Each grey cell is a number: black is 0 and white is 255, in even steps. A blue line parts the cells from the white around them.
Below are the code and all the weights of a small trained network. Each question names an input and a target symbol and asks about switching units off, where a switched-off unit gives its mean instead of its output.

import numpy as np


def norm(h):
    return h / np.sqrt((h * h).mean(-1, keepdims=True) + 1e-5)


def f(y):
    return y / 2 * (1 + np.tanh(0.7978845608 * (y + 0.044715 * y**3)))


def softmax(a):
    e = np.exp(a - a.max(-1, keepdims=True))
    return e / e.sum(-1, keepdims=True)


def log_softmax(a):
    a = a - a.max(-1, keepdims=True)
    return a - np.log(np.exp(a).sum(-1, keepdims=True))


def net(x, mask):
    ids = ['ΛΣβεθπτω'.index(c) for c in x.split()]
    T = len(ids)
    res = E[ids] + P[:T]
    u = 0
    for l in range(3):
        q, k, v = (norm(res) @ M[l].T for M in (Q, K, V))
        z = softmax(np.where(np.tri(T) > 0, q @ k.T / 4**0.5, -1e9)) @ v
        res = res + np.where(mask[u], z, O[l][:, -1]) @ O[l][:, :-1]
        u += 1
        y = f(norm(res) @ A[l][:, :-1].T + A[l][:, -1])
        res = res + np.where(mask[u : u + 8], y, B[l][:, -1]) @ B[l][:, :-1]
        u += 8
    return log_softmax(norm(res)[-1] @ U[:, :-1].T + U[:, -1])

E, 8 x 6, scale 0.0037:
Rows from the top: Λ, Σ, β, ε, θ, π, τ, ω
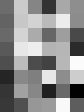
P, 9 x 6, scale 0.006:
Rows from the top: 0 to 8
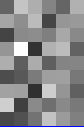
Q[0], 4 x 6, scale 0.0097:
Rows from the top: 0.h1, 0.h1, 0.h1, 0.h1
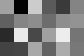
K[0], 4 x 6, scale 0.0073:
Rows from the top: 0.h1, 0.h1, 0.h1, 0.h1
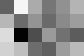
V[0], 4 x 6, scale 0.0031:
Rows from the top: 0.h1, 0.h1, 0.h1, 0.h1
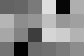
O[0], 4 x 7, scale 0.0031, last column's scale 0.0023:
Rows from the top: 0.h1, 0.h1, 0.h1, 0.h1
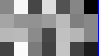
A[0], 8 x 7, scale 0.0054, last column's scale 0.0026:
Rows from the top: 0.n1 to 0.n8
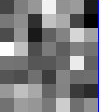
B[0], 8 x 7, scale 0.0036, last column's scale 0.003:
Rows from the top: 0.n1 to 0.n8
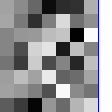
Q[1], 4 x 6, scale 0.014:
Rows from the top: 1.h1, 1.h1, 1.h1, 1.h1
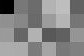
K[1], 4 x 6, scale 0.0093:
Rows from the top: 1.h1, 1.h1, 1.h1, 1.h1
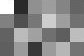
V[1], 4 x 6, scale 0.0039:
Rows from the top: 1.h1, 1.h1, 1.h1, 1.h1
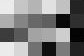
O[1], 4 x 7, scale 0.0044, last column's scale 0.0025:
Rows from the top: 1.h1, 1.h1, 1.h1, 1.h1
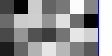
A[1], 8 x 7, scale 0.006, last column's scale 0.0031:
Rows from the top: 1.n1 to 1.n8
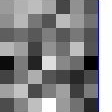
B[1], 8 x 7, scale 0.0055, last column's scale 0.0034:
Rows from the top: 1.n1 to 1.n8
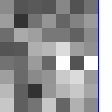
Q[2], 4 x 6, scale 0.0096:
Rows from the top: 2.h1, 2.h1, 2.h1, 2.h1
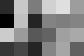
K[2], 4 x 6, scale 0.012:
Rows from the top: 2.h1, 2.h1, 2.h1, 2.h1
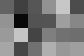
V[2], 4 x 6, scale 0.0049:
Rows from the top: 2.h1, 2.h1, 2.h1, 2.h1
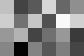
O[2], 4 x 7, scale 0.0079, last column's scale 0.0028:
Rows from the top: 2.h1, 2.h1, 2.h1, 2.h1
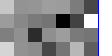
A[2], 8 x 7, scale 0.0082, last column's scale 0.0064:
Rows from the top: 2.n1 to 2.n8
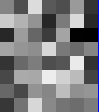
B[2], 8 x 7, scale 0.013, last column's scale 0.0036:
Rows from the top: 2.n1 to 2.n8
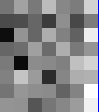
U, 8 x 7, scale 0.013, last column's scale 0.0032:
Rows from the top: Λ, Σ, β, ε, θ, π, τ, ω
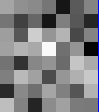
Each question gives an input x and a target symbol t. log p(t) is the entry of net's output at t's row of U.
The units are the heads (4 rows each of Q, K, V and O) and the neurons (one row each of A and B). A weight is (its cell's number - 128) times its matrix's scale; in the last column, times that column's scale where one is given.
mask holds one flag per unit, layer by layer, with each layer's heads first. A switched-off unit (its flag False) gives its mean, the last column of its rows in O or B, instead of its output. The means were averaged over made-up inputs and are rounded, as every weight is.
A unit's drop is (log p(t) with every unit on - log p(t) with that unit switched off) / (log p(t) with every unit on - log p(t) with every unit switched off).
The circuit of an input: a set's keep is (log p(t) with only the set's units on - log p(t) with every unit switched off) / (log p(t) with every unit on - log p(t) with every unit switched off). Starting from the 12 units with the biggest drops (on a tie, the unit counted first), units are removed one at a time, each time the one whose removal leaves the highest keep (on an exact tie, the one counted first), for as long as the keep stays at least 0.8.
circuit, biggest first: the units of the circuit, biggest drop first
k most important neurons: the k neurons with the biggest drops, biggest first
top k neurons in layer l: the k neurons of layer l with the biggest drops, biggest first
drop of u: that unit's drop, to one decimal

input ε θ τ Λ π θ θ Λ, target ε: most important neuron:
(0.n1)
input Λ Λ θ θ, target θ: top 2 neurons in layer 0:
(0.n4 0.n3)
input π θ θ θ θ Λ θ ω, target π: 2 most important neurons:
(1.n5 2.n6)
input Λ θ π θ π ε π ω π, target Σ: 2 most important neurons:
(0.n1 2.n2)
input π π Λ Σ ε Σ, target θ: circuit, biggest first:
(1.h1 2.n5)
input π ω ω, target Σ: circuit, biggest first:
(1.h1 2.h1 0.n3 2.n2)
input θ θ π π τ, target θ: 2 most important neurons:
(0.n3 1.n5)
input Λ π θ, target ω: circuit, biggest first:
(1.h1 0.n3 1.n7)
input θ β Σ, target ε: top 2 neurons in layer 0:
(0.n1 0.n3)
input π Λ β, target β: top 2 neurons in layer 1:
(1.n8 1.n5)
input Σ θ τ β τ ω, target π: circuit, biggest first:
(1.h1 2.n6)
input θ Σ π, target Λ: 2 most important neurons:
(0.n1 0.n3)
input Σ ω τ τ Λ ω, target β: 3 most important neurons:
(0.n3 1.n8 2.n3)
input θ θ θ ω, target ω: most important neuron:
(0.n8)
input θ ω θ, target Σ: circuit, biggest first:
(2.h1 2.n2)
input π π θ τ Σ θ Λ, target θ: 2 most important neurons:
(0.n4 1.n4)
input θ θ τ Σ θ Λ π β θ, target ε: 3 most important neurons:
(0.n3 0.n1 1.n8)
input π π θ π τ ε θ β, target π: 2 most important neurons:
(1.n5 2.n6)
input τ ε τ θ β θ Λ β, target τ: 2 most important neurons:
(1.n6 0.n8)
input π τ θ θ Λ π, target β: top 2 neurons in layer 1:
(1.n8 1.n5)
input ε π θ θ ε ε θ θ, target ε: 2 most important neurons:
(0.n1 1.n5)
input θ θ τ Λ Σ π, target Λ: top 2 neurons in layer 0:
(0.n1 0.n3)
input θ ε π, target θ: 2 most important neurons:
(0.n1 2.n5)
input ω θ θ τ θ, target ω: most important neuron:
(0.n1)
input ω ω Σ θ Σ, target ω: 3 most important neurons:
(0.n3 0.n1 1.n7)
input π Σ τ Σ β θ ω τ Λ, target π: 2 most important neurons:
(2.n6 0.n3)
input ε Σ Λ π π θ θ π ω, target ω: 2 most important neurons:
(0.n3 1.n7)
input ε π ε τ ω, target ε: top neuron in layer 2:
(2.n1)
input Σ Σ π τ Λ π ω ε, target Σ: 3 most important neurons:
(0.n3 1.n1 2.n2)
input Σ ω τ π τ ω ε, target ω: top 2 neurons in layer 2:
(2.n3 2.n5)
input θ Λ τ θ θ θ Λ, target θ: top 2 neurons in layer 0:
(0.n4 0.n3)
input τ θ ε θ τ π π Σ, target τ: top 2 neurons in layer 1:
(1.n6 1.n7)
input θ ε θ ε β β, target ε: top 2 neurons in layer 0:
(0.n3 0.n1)
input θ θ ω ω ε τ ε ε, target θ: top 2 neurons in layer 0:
(0.n3 0.n5)
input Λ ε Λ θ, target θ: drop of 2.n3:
0.0
